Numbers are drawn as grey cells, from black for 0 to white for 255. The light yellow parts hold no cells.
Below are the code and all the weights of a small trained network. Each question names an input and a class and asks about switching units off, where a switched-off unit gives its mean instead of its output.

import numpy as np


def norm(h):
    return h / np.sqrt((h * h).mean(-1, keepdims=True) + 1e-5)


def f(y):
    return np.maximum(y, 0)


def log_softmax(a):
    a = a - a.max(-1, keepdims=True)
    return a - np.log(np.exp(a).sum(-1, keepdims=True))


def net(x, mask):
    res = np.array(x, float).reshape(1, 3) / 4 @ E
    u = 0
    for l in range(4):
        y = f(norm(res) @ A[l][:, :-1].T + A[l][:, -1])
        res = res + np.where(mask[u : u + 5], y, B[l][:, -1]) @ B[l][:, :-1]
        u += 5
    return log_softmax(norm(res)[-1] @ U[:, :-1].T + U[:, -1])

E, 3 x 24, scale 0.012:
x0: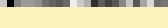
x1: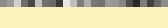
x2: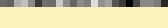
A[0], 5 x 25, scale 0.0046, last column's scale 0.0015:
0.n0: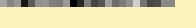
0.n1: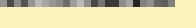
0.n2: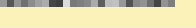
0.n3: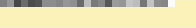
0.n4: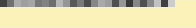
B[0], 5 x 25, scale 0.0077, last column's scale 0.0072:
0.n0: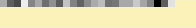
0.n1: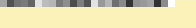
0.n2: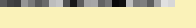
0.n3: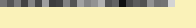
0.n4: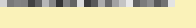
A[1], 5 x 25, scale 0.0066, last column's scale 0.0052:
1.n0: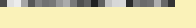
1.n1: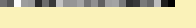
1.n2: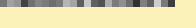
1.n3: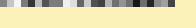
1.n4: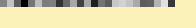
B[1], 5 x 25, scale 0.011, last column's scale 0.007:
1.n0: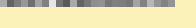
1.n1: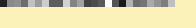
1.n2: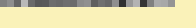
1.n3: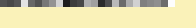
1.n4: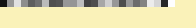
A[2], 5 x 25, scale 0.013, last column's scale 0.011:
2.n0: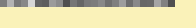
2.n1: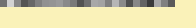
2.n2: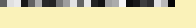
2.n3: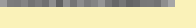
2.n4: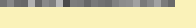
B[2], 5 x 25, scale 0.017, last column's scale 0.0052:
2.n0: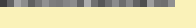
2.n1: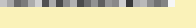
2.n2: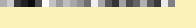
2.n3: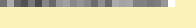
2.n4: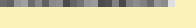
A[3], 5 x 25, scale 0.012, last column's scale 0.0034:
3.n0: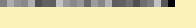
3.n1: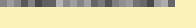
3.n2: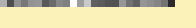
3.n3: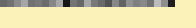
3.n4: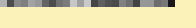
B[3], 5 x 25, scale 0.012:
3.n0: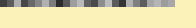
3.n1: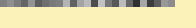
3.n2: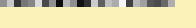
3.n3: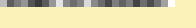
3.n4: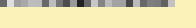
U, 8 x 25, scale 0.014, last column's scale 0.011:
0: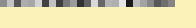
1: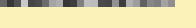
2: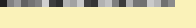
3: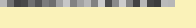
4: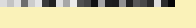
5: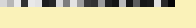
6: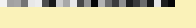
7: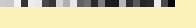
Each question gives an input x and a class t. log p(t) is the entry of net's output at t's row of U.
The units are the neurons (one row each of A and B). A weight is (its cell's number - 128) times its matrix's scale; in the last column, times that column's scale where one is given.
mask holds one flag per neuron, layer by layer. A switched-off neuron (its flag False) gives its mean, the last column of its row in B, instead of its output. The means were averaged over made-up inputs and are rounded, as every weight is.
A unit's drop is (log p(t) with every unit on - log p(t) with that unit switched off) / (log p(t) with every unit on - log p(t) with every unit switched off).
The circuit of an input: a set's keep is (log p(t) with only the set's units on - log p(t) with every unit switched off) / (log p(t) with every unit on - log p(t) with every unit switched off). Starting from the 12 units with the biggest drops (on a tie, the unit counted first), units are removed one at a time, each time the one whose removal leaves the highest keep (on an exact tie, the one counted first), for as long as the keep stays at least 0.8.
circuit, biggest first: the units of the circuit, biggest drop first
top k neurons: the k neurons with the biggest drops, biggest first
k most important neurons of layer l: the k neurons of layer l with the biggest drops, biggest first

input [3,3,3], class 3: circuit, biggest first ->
2.n3, 1.n3
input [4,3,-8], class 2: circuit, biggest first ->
1.n4
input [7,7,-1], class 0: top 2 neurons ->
0.n1, 3.n2
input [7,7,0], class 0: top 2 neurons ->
0.n1, 3.n2
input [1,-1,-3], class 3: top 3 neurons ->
0.n3, 1.n4, 1.n3
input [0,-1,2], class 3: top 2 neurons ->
0.n4, 1.n4
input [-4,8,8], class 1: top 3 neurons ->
1.n3, 0.n3, 1.n4
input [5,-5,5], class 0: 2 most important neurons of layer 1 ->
1.n3, 1.n4
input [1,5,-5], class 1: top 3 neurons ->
1.n3, 0.n4, 1.n1
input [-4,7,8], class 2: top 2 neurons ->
1.n1, 3.n0
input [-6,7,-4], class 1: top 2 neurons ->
1.n3, 0.n1
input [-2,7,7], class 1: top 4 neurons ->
1.n3, 0.n3, 1.n4, 0.n1
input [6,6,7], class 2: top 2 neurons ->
1.n1, 0.n0
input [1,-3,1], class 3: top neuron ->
1.n4
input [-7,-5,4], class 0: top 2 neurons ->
2.n1, 1.n3
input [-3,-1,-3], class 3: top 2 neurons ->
0.n0, 1.n3
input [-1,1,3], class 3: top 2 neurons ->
0.n4, 1.n4
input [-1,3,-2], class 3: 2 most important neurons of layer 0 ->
0.n2, 0.n0
